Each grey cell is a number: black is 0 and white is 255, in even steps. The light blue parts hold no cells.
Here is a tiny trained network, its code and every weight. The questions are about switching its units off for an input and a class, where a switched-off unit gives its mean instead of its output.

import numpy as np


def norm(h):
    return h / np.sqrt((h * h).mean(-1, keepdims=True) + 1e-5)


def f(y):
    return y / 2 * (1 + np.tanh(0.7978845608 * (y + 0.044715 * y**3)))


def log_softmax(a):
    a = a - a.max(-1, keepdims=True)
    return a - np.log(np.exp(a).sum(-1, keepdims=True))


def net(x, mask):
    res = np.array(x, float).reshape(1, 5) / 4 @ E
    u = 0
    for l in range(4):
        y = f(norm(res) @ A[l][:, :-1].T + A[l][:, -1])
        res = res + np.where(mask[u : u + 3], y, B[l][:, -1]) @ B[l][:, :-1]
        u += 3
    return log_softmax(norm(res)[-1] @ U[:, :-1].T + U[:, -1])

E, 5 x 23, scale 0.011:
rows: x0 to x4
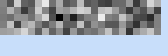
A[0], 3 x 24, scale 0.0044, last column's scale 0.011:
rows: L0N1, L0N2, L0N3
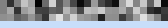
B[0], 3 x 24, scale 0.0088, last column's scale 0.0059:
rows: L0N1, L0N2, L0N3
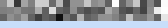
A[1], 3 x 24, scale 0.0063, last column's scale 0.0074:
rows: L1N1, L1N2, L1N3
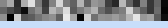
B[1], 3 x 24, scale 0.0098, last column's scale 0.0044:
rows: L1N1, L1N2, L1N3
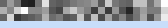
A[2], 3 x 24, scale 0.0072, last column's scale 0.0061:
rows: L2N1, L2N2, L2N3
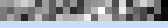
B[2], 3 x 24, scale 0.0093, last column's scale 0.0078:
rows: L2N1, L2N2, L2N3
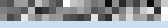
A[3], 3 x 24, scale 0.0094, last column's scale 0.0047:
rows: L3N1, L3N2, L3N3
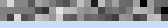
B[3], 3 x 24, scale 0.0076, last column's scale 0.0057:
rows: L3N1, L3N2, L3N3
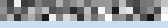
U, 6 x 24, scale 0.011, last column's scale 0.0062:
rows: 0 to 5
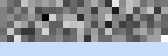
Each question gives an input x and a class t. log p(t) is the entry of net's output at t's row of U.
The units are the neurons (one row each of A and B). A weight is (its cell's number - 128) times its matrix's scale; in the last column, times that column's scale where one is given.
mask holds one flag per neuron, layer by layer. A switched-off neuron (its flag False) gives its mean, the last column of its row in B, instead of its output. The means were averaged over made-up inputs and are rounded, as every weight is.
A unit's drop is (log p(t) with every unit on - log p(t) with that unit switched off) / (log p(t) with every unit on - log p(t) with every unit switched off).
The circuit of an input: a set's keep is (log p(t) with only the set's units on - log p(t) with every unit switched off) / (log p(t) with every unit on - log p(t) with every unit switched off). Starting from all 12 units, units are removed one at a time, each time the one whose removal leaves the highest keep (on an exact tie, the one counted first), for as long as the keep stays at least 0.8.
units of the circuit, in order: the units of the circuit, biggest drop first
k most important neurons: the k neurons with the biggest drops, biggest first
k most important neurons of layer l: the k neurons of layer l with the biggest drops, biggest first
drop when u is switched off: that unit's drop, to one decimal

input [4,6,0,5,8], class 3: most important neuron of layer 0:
L0N1
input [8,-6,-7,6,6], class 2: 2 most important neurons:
L3N3, L2N2
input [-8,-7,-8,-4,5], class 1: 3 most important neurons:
L3N2, L2N3, L3N3
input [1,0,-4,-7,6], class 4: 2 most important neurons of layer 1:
L1N3, L1N2
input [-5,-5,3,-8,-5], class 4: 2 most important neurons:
L1N3, L2N3
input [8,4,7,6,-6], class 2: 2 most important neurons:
L3N3, L0N3
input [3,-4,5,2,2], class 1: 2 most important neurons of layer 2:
L2N2, L2N3
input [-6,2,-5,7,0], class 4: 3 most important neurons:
L1N1, L2N2, L3N3
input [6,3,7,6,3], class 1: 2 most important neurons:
L2N2, L0N2
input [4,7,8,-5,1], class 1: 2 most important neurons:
L2N2, L0N1
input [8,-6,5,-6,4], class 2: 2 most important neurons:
L3N3, L2N3
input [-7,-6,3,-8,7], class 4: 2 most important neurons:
L1N3, L3N3
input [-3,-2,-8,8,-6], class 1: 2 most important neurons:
L3N2, L0N3
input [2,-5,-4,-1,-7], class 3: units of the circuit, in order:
L1N2
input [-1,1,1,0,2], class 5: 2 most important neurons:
L0N2, L3N1
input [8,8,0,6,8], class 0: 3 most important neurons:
L2N3, L0N2, L1N2
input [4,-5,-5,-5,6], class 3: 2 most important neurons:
L2N1, L2N2
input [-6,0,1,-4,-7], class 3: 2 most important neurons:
L1N2, L3N3
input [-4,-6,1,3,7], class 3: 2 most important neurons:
L2N1, L2N3
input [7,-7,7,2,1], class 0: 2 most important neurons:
L0N1, L0N2
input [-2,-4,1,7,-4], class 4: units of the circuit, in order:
L1N1
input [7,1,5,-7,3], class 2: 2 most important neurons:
L3N3, L1N1
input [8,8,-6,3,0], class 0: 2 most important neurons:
L2N3, L0N2
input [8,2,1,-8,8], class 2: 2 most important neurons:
L3N3, L1N2
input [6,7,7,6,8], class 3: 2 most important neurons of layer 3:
L3N2, L3N3
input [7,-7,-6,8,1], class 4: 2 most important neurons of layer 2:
L2N3, L2N2
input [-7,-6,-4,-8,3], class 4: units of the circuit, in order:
L1N3
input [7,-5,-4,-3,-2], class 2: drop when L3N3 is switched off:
1.2
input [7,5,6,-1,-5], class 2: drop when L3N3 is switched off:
1.1
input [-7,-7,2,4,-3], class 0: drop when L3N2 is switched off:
-0.1
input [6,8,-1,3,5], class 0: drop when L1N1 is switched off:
0.0
